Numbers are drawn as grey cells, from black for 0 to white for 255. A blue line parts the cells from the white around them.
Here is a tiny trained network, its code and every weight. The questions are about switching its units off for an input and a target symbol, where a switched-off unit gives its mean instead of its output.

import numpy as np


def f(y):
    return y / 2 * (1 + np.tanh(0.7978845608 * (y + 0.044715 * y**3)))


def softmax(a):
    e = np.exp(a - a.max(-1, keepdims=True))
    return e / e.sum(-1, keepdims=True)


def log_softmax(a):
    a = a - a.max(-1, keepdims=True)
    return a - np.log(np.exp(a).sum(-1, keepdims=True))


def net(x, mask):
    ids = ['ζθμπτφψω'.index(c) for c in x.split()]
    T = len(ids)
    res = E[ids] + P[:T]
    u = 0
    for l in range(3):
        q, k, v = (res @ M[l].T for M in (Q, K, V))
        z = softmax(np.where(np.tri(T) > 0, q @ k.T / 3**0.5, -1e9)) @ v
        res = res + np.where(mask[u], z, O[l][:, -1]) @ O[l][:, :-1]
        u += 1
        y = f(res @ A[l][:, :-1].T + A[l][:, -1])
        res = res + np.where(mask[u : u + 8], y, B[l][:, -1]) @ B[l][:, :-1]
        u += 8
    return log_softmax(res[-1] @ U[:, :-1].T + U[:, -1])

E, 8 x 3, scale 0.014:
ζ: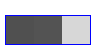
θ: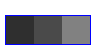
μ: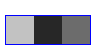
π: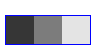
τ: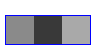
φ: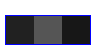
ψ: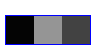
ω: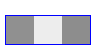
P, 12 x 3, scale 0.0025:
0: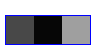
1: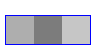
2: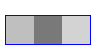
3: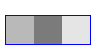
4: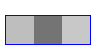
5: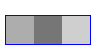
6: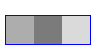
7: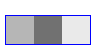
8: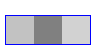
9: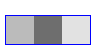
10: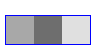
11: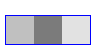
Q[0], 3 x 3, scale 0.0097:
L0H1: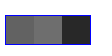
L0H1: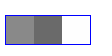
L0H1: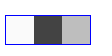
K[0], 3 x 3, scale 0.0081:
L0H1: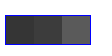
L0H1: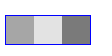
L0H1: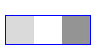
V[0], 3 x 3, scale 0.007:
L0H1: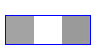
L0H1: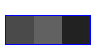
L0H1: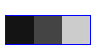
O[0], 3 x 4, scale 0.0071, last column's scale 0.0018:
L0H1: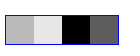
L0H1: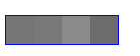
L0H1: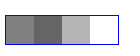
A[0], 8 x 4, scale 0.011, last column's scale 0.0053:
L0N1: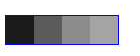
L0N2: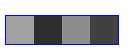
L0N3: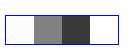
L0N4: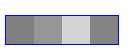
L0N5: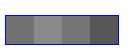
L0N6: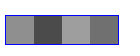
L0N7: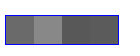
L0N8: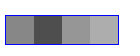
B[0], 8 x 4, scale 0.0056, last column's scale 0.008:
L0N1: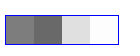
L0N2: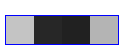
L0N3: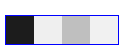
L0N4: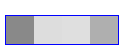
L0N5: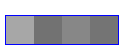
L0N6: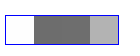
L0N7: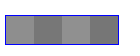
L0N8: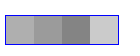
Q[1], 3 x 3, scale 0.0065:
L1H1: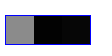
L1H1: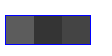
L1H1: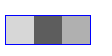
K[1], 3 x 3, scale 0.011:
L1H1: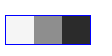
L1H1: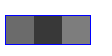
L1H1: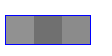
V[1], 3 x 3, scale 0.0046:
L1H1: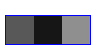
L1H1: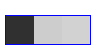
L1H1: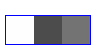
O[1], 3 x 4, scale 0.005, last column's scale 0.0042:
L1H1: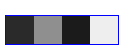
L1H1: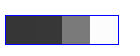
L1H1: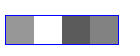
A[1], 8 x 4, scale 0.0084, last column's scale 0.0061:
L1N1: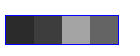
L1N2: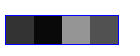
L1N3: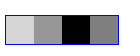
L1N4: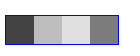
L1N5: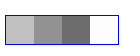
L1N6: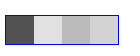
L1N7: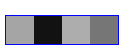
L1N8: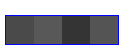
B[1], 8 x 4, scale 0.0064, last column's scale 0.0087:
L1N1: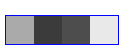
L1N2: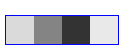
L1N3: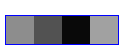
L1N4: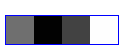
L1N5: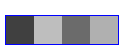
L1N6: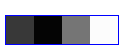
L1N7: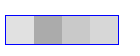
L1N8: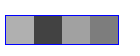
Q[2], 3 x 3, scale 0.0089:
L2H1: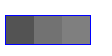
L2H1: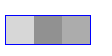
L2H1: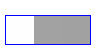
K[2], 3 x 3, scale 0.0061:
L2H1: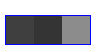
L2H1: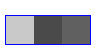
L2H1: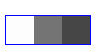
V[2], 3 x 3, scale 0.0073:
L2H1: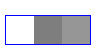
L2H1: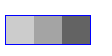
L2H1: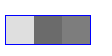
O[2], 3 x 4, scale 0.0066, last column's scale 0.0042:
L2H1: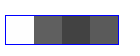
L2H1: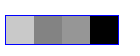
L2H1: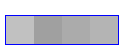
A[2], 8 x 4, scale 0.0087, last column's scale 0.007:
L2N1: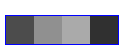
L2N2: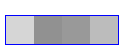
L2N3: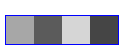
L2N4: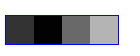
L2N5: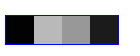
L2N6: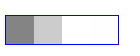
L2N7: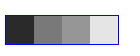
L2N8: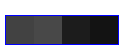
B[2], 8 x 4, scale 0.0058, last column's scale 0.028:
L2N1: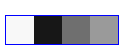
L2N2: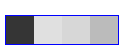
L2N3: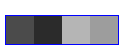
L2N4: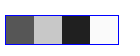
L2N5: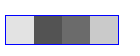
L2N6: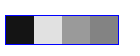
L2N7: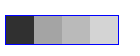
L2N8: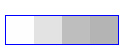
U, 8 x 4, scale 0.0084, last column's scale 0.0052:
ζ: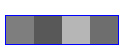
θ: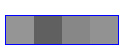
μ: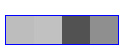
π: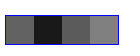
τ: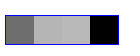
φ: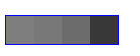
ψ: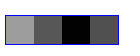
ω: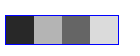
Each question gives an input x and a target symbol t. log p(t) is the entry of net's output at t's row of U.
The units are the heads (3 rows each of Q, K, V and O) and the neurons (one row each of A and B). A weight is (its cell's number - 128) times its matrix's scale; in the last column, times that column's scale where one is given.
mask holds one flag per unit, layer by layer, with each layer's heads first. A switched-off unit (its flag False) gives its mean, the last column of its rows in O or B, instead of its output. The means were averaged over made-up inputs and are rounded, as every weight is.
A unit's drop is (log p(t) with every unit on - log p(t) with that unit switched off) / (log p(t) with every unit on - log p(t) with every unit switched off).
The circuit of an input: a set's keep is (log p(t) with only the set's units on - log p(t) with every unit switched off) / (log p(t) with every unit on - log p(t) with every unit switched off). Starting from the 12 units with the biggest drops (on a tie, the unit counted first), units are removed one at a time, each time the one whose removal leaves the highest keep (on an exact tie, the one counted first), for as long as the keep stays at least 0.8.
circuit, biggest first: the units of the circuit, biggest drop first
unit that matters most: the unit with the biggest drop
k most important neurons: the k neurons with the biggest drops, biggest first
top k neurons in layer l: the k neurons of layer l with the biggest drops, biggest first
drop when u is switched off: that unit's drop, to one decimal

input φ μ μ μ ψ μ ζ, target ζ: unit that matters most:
L1N7
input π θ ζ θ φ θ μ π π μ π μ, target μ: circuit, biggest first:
[L2H1 L1N6 L1N4]
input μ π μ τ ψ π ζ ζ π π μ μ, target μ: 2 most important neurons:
[L0N2 L1N6]
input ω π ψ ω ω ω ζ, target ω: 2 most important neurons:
[L2N7 L2N4]
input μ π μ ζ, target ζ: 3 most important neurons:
[L1N7 L0N3 L0N6]
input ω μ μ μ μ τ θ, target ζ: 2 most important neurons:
[L0N3 L1N7]
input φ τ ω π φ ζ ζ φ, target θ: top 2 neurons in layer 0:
[L0N3 L0N1]
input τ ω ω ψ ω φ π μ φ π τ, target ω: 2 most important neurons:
[L2N7 L2N4]
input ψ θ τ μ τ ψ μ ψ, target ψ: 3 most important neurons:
[L1N2 L1N1 L0N1]
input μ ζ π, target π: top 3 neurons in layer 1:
[L1N4 L1N6 L1N7]
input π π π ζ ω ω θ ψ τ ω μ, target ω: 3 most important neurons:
[L0N3 L2N7 L2N4]
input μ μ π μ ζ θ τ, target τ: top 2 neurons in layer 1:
[L1N4 L1N6]
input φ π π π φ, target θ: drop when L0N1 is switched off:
0.3
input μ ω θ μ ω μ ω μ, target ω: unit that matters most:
L0N3
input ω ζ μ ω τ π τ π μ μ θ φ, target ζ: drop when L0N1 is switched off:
0.2
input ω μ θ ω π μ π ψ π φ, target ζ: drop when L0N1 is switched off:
0.3
